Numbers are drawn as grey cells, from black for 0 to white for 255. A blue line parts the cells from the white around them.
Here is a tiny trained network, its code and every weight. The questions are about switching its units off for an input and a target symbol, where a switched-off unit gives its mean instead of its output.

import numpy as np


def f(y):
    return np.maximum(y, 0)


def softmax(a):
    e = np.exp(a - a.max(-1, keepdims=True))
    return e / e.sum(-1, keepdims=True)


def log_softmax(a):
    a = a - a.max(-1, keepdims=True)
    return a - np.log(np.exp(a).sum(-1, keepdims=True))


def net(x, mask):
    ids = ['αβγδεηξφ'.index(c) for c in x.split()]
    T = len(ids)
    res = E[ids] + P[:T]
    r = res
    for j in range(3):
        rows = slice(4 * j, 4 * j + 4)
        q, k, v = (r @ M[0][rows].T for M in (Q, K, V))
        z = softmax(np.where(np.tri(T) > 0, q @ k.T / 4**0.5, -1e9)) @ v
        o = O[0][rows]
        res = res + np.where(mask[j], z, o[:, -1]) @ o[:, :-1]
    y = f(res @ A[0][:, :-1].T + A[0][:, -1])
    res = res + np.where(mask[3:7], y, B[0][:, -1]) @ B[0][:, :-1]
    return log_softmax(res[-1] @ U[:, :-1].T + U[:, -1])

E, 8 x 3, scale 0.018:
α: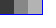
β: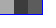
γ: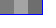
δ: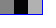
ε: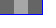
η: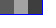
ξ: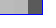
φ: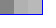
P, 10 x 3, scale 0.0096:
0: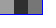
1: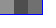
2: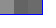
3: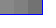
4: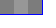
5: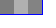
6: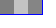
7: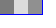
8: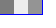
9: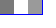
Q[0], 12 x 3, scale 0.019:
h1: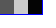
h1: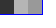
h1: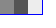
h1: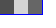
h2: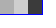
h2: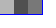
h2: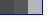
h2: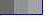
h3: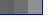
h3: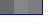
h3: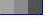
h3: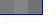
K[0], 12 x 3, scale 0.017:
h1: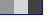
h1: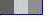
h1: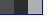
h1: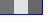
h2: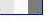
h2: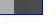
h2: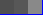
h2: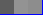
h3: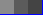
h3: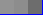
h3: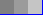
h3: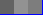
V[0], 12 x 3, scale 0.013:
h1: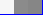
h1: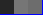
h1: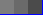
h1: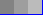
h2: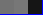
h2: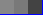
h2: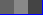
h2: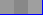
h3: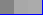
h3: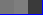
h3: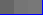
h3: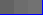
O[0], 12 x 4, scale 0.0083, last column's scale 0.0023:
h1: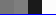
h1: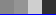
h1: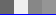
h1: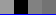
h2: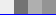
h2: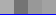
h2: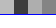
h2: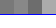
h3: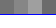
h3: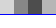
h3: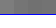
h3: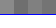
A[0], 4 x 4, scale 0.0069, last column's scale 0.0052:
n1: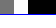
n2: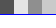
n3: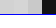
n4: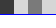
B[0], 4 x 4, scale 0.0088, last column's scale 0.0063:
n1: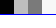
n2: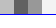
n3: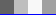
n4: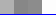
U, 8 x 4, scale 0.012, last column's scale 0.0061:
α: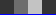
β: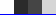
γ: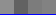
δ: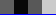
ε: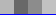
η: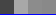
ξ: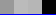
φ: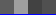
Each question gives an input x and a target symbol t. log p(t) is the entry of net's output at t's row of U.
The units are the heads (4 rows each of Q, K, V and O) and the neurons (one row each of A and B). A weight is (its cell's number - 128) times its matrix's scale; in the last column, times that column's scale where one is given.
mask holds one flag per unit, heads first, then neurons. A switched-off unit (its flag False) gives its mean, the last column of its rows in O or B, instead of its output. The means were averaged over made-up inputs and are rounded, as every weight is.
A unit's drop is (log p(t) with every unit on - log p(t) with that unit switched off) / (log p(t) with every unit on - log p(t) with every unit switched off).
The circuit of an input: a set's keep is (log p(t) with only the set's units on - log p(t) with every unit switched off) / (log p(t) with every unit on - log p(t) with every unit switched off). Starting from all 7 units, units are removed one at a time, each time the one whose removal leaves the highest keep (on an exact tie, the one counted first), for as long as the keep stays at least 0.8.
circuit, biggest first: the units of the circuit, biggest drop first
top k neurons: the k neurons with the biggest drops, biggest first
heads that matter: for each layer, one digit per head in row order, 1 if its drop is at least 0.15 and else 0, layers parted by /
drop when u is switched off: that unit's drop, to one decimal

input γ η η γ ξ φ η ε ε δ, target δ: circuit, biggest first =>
[h2, h1, n1]
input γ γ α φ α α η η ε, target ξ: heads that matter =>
100
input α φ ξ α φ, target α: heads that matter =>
101
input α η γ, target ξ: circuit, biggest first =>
[h1, h2]
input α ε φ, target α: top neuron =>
[n3]
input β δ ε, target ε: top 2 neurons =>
[n1, n3]
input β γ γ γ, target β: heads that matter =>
010
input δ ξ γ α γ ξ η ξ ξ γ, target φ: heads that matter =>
100
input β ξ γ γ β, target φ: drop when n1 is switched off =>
0.4
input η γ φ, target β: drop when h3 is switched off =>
0.1
